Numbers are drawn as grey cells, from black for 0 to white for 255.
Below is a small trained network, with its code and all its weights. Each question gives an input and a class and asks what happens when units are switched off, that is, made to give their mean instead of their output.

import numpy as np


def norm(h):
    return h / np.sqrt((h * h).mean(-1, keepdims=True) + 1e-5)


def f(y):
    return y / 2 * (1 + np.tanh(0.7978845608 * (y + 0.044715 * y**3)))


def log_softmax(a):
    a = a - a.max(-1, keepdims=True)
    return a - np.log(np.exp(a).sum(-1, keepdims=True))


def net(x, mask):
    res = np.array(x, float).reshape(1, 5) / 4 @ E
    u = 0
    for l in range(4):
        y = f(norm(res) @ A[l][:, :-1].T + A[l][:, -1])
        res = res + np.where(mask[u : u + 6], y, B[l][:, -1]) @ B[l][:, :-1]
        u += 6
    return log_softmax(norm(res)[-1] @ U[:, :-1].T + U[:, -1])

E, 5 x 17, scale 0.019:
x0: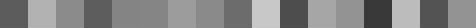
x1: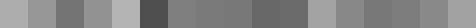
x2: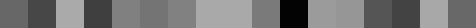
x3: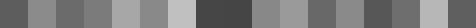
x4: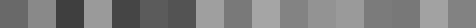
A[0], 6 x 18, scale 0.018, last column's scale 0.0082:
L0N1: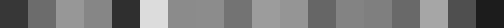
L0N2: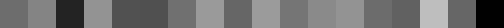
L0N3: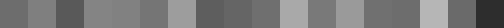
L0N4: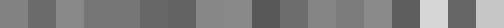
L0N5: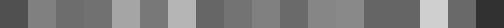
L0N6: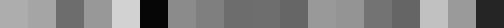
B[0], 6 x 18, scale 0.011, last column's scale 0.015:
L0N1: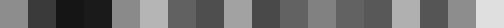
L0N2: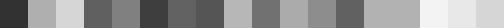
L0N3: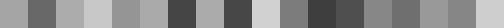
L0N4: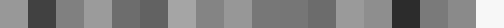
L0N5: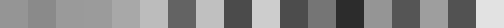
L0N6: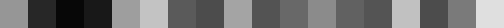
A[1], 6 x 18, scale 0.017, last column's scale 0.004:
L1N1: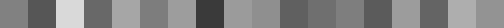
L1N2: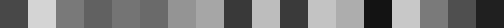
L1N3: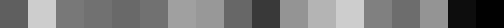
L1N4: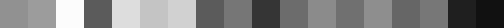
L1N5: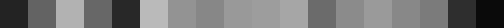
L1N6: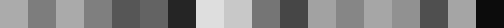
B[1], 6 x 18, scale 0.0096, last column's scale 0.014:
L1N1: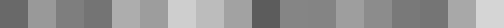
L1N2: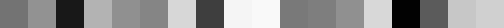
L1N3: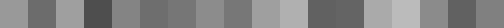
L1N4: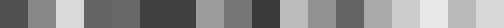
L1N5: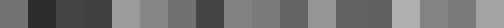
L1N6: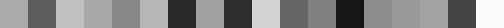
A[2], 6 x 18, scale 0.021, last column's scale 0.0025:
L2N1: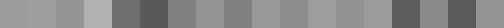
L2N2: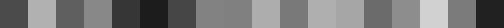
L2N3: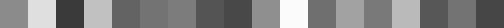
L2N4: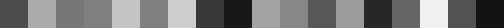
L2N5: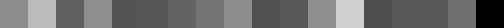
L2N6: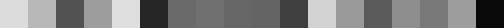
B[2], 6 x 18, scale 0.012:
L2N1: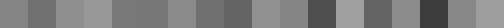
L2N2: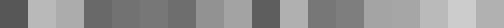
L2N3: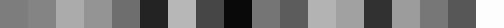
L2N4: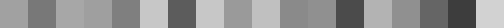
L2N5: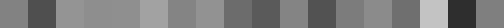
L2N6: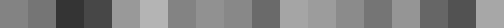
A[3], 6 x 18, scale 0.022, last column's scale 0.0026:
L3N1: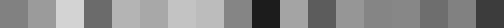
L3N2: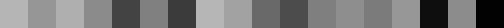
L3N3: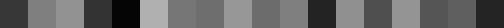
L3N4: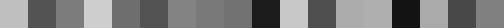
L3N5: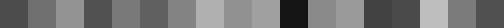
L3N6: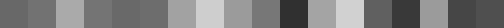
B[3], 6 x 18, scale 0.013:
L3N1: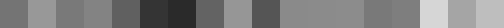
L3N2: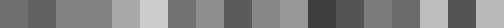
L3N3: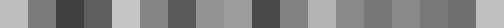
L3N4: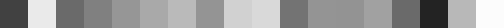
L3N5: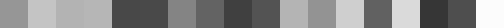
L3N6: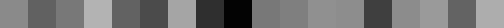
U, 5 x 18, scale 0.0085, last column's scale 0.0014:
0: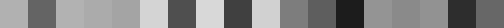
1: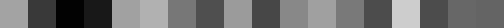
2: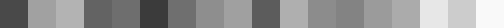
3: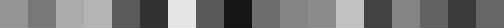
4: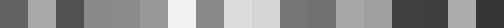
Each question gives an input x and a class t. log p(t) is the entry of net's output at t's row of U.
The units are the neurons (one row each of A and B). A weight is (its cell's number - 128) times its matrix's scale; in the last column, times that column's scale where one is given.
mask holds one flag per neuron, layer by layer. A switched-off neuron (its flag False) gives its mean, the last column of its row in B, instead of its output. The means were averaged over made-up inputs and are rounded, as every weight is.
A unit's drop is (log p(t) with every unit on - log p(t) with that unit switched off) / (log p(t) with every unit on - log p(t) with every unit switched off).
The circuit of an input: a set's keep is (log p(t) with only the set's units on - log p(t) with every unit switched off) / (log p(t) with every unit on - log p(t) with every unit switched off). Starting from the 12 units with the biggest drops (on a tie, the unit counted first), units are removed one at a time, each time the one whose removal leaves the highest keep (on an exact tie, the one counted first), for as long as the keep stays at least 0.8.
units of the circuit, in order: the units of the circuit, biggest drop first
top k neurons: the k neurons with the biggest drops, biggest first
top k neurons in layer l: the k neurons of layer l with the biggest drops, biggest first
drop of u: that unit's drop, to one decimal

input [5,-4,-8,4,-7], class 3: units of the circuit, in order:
[L2N3 L0N5]
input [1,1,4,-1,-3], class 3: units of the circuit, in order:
[L3N5]
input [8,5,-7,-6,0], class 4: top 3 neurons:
[L1N2 L0N4 L3N5]
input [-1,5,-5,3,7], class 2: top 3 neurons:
[L0N2 L0N1 L2N2]
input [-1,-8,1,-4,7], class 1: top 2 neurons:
[L0N1 L3N3]
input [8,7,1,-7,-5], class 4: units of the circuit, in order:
[L1N2 L0N4]
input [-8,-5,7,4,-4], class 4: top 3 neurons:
[L3N4 L0N4 L2N3]
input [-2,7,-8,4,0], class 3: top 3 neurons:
[L2N3 L0N1 L0N5]
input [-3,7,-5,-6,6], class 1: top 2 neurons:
[L0N6 L0N5]
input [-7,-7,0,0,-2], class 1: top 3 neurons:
[L0N1 L3N3 L1N2]
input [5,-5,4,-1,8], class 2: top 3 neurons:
[L0N2 L2N2 L0N6]
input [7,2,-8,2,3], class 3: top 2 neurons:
[L2N3 L3N4]
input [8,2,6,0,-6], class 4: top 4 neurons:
[L1N2 L0N4 L2N3 L0N2]
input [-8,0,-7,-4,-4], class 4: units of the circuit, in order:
[L3N4]
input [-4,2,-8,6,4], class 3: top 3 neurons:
[L2N3 L0N5 L1N6]
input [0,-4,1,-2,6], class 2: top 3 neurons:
[L0N2 L0N6 L2N2]
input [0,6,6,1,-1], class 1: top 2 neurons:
[L0N6 L2N3]
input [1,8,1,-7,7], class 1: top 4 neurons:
[L0N6 L0N5 L0N3 L2N6]
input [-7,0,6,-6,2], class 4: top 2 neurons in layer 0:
[L0N4 L0N5]
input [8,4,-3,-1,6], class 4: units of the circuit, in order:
[L1N2]
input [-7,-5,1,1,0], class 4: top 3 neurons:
[L3N4 L0N4 L0N6]
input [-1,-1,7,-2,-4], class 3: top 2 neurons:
[L3N6 L0N4]
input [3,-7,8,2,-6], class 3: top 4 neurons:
[L3N5 L0N6 L3N6 L0N2]
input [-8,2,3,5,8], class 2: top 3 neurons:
[L0N2 L1N2 L3N5]
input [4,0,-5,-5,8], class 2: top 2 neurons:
[L2N2 L0N2]
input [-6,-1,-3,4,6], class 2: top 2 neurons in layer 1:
[L1N2 L1N1]
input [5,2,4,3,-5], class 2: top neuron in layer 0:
[L0N4]
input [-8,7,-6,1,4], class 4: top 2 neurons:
[L3N4 L0N1]
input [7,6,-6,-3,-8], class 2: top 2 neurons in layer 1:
[L1N1 L1N4]
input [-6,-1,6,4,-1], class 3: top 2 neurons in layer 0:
[L0N4 L0N5]
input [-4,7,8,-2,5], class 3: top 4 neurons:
[L0N4 L3N5 L0N1 L3N6]
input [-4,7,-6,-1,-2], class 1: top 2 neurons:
[L0N6 L2N6]
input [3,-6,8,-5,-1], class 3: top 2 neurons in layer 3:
[L3N5 L3N6]
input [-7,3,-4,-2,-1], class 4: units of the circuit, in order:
[L3N4]
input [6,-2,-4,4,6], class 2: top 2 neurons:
[L0N2 L2N2]
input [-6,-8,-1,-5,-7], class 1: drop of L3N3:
0.1
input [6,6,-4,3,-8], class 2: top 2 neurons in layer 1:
[L1N4 L1N1]
